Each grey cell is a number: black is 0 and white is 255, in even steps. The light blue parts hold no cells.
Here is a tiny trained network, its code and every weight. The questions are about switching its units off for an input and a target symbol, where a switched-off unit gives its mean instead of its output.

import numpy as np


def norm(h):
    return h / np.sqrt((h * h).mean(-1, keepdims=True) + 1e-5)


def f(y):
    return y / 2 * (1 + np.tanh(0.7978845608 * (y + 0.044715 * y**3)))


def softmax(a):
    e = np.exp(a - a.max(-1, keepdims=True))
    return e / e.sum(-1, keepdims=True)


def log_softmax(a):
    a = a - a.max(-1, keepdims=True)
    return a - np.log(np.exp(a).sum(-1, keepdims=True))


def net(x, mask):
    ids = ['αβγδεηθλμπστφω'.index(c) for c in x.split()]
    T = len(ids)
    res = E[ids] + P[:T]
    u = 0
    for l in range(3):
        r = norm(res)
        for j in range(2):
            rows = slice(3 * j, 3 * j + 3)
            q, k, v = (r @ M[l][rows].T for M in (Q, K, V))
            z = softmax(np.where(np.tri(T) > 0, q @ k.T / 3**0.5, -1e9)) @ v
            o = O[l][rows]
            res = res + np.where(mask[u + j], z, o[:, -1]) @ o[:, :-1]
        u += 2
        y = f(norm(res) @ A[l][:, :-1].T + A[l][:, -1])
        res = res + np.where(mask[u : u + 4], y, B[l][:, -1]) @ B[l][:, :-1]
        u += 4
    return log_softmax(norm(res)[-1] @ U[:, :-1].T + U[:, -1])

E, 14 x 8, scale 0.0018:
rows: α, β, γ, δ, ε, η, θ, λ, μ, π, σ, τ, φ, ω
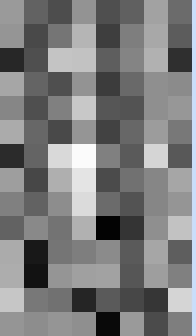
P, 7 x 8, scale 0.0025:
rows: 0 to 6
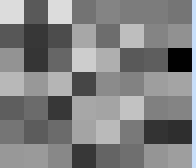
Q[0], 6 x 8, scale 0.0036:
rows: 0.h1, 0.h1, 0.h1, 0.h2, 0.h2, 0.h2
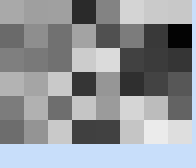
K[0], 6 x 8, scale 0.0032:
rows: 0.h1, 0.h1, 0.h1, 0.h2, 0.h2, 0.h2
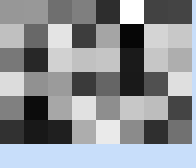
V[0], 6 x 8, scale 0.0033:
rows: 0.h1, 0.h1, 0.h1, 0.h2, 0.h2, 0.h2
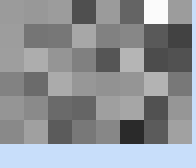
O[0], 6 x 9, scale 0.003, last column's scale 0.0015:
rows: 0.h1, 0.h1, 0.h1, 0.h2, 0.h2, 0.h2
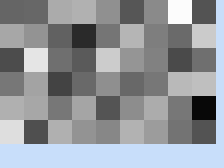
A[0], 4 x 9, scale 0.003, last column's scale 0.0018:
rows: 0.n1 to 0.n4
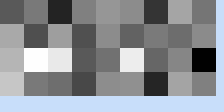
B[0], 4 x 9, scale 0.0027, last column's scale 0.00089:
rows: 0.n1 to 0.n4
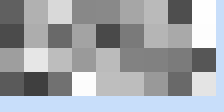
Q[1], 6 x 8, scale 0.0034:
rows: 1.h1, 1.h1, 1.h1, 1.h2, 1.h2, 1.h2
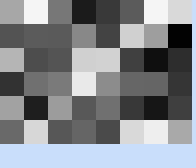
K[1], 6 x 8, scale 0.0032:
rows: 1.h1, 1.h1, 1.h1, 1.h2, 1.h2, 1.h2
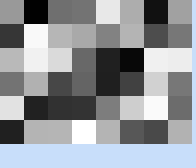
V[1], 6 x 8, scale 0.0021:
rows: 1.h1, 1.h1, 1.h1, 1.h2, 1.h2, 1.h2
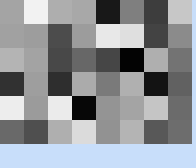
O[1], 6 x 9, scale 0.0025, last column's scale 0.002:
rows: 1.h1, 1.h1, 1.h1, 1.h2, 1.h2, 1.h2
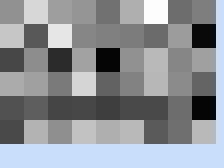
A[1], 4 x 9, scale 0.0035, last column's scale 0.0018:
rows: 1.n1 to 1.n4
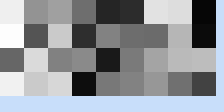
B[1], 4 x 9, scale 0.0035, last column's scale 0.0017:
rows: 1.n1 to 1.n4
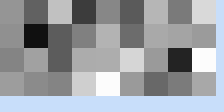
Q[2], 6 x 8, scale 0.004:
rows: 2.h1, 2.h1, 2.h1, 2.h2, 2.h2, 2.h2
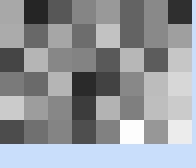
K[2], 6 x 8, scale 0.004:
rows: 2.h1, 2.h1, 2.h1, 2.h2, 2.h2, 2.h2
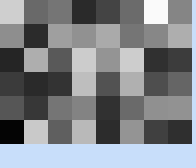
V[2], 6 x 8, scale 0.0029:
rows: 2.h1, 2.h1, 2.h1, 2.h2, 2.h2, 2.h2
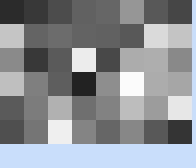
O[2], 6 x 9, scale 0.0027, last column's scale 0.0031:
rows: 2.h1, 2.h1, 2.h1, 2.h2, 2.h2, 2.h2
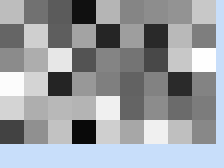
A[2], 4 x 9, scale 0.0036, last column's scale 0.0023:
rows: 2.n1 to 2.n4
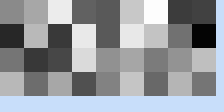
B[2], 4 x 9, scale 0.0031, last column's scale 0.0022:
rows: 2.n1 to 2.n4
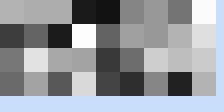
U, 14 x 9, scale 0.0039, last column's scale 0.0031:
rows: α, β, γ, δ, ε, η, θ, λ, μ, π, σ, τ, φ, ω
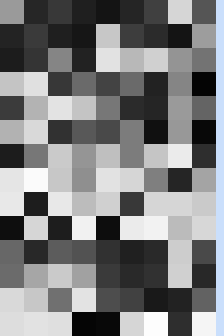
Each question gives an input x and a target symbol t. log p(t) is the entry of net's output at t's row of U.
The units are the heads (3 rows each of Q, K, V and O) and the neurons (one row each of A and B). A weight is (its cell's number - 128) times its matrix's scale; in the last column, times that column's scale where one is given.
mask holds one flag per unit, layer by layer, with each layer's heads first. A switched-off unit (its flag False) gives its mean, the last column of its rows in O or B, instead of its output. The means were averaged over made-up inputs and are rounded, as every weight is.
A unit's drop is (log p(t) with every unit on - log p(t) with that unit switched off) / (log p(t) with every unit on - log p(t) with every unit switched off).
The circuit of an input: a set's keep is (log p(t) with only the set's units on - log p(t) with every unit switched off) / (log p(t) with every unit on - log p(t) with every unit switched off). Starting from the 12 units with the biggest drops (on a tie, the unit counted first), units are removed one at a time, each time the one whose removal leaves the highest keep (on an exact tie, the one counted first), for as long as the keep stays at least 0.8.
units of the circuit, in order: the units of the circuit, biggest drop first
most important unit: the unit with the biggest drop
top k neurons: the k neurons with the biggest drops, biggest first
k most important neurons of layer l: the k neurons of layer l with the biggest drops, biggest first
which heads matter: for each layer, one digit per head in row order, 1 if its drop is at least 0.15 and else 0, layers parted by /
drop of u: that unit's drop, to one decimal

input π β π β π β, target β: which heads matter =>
01 / 01 / 00
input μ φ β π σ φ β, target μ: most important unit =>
1.h1
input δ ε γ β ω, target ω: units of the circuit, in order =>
(0.n1, 2.h1, 2.n1)
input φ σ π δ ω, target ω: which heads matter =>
00 / 10 / 10
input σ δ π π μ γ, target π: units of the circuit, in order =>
(1.h1, 2.n2)
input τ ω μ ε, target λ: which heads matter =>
10 / 00 / 00
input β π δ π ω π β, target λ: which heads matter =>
10 / 10 / 00
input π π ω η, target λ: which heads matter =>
10 / 00 / 00
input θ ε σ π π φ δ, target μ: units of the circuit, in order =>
(1.h1, 1.n2, 1.n4)
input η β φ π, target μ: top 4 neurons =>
(1.n2, 0.n4, 1.n4, 1.n1)
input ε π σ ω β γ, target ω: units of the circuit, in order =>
(1.h1, 2.n1, 1.n4)
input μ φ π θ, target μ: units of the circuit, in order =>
(0.n4, 1.h1, 0.n1, 1.n2)
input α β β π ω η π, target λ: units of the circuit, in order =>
(0.h1, 1.n4, 1.h1)
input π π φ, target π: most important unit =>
1.n1
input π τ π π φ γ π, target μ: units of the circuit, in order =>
(1.h1, 1.n2, 0.h2)
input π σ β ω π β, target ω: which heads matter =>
00 / 10 / 00
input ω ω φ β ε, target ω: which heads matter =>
10 / 10 / 10
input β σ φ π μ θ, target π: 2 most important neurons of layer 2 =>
(2.n2, 2.n4)
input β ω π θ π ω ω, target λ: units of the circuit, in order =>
(1.n4, 1.h1)
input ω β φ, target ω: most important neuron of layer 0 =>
(0.n3)
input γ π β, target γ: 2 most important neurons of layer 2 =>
(2.n4, 2.n1)
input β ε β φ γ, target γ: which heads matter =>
00 / 10 / 10
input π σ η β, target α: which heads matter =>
00 / 10 / 00
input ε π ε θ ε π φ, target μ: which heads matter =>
01 / 00 / 00
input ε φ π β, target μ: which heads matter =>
00 / 10 / 00
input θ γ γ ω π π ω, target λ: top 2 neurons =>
(1.n4, 0.n3)
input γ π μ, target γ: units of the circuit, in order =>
(2.h2)
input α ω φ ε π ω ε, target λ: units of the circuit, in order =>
(0.h1, 1.n4, 1.h1)
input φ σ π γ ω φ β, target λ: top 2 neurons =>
(1.n4, 2.n2)
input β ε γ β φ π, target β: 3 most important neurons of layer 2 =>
(2.n1, 2.n3, 2.n4)
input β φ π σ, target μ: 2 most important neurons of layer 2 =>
(2.n1, 2.n2)
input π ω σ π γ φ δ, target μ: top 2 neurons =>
(1.n4, 1.n2)
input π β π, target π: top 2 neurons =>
(1.n1, 2.n2)
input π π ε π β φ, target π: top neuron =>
(0.n4)
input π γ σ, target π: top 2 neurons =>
(1.n1, 0.n1)
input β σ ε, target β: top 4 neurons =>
(0.n4, 2.n1, 1.n2, 2.n2)
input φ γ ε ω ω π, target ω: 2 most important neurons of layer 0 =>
(0.n3, 0.n4)
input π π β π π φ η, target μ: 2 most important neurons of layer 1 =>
(1.n2, 1.n4)
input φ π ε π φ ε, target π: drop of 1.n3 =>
0.0
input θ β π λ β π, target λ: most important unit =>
0.n4
